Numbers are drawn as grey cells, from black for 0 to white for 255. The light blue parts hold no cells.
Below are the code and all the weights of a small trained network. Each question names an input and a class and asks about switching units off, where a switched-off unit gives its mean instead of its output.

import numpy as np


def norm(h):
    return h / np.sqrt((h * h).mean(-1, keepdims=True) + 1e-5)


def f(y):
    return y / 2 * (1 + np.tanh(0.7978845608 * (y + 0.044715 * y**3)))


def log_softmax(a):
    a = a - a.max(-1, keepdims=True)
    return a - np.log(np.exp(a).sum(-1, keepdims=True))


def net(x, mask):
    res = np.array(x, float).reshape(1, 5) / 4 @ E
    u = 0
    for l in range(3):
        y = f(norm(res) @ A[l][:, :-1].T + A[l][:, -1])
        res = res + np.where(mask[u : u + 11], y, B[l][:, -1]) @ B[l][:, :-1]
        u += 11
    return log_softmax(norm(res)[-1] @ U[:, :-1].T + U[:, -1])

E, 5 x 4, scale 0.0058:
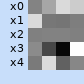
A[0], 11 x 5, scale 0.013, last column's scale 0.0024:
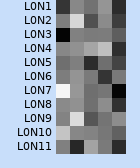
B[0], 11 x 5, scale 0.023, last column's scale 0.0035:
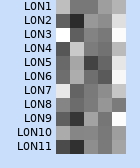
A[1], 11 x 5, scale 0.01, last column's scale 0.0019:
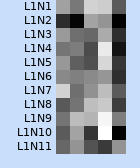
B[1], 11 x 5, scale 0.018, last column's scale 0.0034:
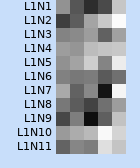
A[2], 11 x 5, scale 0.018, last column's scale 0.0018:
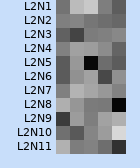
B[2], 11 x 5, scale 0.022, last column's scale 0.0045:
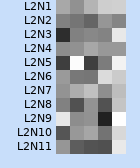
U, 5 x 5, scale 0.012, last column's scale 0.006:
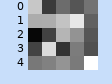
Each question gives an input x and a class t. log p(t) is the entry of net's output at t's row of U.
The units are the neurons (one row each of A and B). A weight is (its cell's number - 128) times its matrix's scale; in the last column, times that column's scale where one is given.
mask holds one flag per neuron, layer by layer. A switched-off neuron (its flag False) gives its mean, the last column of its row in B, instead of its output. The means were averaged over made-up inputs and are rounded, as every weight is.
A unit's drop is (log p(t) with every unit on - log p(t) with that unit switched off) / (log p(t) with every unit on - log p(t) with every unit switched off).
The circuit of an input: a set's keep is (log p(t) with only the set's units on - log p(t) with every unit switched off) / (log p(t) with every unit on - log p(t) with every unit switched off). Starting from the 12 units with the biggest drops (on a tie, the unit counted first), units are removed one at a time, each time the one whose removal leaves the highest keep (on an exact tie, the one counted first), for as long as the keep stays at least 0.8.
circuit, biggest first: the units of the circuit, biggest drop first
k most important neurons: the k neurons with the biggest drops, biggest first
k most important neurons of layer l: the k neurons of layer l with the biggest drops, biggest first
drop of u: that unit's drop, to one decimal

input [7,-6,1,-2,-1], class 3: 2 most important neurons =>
(L0N4 L1N9)
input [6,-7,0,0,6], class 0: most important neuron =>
(L0N3)
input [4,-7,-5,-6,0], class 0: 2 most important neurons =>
(L0N3 L0N5)
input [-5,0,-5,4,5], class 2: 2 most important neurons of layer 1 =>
(L1N2 L1N9)
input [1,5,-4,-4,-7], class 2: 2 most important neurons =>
(L0N11 L0N3)
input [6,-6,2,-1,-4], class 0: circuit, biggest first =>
(L0N3 L1N7)
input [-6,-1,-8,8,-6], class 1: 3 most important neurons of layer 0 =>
(L0N9 L0N6 L0N2)
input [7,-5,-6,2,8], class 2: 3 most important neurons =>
(L0N2 L0N9 L1N2)
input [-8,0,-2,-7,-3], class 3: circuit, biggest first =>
(L0N6 L2N5 L1N5)
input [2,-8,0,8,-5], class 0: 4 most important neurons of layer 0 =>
(L0N3 L0N1 L0N6 L0N5)
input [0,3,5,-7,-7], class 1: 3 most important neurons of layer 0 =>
(L0N9 L0N2 L0N6)
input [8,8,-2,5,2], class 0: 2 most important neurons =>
(L0N7 L1N7)
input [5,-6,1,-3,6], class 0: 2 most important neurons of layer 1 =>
(L1N1 L1N7)
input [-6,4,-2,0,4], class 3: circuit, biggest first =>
(L0N5)
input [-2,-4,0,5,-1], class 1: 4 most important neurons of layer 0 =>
(L0N7 L0N5 L0N9 L0N10)
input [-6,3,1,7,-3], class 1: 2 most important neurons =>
(L0N3 L0N6)
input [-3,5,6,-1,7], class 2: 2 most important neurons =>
(L0N9 L0N2)
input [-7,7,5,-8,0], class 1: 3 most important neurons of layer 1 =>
(L1N1 L1N9 L1N7)
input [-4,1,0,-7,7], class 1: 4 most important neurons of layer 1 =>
(L1N1 L1N9 L1N8 L1N7)
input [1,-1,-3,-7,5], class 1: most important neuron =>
(L0N6)
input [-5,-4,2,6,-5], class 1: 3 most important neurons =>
(L0N9 L0N6 L0N2)
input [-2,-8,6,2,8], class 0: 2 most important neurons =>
(L0N3 L0N1)
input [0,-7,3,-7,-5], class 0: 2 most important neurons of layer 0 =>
(L0N3 L0N4)
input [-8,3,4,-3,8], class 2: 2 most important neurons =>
(L0N9 L0N2)
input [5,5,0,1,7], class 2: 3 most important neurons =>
(L0N2 L0N9 L0N3)
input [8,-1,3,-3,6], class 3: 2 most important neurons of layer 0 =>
(L0N4 L0N11)
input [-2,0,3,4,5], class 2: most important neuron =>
(L0N2)
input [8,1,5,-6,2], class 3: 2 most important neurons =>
(L1N9 L2N5)
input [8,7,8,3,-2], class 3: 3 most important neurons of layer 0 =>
(L0N4 L0N3 L0N1)
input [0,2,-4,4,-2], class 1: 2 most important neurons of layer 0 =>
(L0N3 L0N9)
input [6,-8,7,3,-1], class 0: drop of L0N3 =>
1.0
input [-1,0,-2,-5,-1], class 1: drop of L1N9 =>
0.1
